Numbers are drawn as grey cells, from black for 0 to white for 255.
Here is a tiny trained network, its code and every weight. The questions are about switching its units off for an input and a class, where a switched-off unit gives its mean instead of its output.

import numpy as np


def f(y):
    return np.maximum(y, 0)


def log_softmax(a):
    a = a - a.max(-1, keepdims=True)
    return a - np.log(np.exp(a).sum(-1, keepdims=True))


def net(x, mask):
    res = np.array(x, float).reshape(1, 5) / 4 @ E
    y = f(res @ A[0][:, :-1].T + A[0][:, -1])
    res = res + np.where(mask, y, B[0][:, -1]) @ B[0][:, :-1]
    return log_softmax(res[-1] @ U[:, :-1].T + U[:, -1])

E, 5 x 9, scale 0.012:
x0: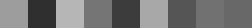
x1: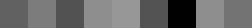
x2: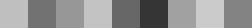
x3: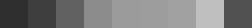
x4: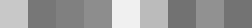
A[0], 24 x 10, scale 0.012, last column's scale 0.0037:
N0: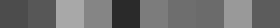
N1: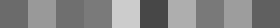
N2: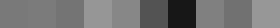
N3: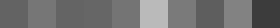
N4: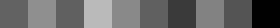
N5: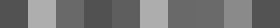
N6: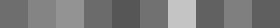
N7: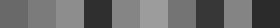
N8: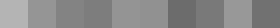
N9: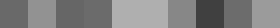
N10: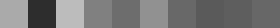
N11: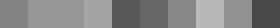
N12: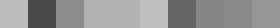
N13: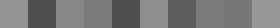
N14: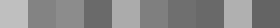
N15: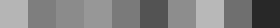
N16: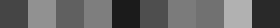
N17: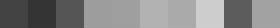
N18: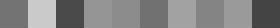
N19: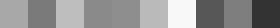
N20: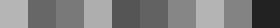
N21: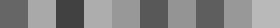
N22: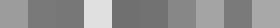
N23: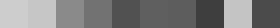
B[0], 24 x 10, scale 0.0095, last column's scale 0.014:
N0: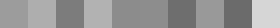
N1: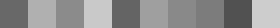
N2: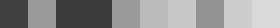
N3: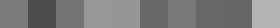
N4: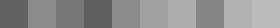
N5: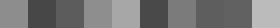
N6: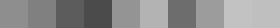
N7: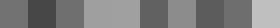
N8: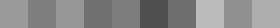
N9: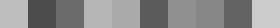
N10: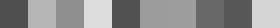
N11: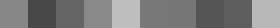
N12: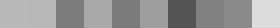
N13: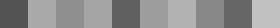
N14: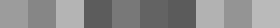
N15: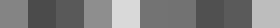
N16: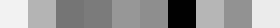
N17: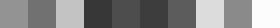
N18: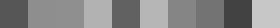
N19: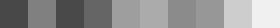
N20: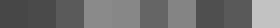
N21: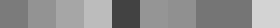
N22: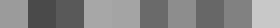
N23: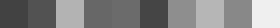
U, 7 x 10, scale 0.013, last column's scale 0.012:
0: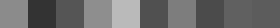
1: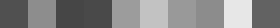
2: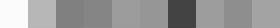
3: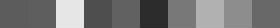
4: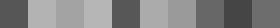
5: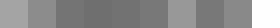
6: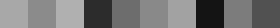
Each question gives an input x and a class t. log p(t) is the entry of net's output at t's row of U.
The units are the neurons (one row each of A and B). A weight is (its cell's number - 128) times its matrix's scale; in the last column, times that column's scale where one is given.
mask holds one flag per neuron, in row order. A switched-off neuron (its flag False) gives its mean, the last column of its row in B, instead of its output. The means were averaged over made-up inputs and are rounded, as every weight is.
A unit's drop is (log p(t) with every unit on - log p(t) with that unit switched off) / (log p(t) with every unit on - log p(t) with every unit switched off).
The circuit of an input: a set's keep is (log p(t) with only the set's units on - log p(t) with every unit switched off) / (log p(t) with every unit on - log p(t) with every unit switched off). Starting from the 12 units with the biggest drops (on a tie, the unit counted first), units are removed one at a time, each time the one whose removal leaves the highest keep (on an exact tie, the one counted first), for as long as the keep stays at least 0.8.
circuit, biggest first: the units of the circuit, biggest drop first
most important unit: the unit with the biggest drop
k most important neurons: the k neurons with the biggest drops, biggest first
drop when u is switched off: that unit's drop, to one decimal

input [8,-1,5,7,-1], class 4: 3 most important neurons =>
[N10 N23 N13]
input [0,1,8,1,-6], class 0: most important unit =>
N20
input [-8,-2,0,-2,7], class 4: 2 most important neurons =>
[N16 N1]
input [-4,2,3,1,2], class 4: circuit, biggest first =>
[N16 N1]
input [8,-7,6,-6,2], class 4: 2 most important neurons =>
[N10 N2]
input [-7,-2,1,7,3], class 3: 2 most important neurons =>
[N17 N10]
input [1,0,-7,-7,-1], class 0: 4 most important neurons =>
[N17 N7 N5 N9]
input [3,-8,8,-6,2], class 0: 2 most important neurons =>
[N15 N20]
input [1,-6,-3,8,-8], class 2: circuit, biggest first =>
[N16 N0]
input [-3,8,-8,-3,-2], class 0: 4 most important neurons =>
[N5 N9 N7 N19]
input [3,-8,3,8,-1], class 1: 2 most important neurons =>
[N19 N6]
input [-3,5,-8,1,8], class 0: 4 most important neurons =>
[N16 N9 N7 N3]
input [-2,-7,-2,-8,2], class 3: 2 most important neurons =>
[N23 N2]
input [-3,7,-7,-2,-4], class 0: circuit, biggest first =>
[N5]
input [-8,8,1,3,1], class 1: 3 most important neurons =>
[N2 N4 N10]
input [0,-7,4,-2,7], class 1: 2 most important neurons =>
[N19 N16]
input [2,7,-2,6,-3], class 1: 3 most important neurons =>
[N2 N4 N23]
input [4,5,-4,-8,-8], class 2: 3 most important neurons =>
[N16 N0 N17]
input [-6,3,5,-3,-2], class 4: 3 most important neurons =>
[N21 N18 N1]
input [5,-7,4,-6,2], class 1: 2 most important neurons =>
[N19 N17]
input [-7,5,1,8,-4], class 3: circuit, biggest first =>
[N17]
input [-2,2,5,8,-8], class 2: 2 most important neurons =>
[N16 N23]
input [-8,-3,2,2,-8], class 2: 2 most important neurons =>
[N16 N6]
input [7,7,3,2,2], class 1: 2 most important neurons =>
[N2 N4]
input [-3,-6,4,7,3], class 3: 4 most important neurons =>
[N17 N2 N4 N16]
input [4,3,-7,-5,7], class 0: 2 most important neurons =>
[N7 N16]
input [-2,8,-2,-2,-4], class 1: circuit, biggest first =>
[N2]
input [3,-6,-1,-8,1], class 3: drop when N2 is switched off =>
0.2
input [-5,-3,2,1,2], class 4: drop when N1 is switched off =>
0.1
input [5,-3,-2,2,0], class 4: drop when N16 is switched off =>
0.2
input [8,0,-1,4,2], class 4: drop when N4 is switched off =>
0.0
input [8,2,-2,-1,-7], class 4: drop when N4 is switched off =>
-0.1
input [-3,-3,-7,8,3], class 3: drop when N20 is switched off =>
0.1
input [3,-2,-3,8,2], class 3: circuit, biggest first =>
[N17]
